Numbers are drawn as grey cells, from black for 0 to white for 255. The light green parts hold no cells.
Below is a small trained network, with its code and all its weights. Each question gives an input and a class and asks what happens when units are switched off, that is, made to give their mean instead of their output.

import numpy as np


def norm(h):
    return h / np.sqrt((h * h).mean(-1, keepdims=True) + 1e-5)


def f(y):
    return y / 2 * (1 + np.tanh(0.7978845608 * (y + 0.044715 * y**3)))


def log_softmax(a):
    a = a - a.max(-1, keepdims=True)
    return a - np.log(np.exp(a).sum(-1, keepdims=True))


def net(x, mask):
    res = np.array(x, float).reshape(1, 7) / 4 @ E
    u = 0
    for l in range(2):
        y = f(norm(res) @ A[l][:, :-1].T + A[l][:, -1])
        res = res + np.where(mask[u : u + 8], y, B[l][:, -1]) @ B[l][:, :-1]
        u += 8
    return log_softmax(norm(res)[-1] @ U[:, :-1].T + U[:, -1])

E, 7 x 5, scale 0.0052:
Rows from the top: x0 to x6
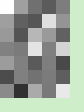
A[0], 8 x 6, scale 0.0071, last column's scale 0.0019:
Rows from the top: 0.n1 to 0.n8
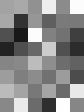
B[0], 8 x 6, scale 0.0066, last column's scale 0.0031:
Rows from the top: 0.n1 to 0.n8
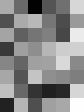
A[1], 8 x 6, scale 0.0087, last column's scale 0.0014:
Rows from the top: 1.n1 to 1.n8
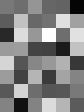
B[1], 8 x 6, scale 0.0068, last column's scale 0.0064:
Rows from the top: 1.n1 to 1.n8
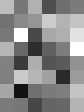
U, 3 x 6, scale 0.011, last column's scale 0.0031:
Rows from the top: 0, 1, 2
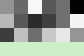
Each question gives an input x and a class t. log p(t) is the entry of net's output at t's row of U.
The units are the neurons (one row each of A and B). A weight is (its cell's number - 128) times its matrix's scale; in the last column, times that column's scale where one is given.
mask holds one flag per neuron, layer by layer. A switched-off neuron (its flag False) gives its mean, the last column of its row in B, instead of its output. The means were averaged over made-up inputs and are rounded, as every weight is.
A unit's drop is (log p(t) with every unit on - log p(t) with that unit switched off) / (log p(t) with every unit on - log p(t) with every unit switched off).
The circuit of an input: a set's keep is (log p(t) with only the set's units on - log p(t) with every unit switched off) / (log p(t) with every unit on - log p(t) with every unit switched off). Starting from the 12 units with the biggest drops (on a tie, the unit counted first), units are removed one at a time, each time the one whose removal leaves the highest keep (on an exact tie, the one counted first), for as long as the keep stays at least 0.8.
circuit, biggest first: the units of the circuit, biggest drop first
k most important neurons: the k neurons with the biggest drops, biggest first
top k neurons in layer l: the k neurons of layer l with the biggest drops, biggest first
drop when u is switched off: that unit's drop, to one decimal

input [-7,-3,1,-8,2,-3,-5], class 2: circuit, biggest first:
0.n4, 1.n3
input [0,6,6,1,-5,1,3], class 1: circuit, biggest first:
1.n8
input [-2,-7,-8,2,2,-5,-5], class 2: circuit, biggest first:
0.n8, 1.n2
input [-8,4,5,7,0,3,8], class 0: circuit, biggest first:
0.n8, 0.n3, 1.n3
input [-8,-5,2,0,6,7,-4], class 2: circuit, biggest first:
0.n4, 1.n3
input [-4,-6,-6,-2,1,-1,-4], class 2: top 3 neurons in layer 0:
0.n7, 0.n1, 0.n3
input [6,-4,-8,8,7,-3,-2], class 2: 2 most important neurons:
0.n8, 1.n2
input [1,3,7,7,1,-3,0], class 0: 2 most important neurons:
1.n4, 1.n6
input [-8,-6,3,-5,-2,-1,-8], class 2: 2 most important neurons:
0.n4, 1.n3
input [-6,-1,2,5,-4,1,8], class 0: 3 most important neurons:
0.n3, 1.n3, 0.n8
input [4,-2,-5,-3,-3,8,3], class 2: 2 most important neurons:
0.n8, 0.n7
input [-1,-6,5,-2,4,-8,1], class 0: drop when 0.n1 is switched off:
0.2
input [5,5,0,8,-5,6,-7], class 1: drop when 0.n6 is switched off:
0.0
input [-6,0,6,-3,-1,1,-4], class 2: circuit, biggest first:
0.n4
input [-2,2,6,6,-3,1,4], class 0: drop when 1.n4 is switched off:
0.1
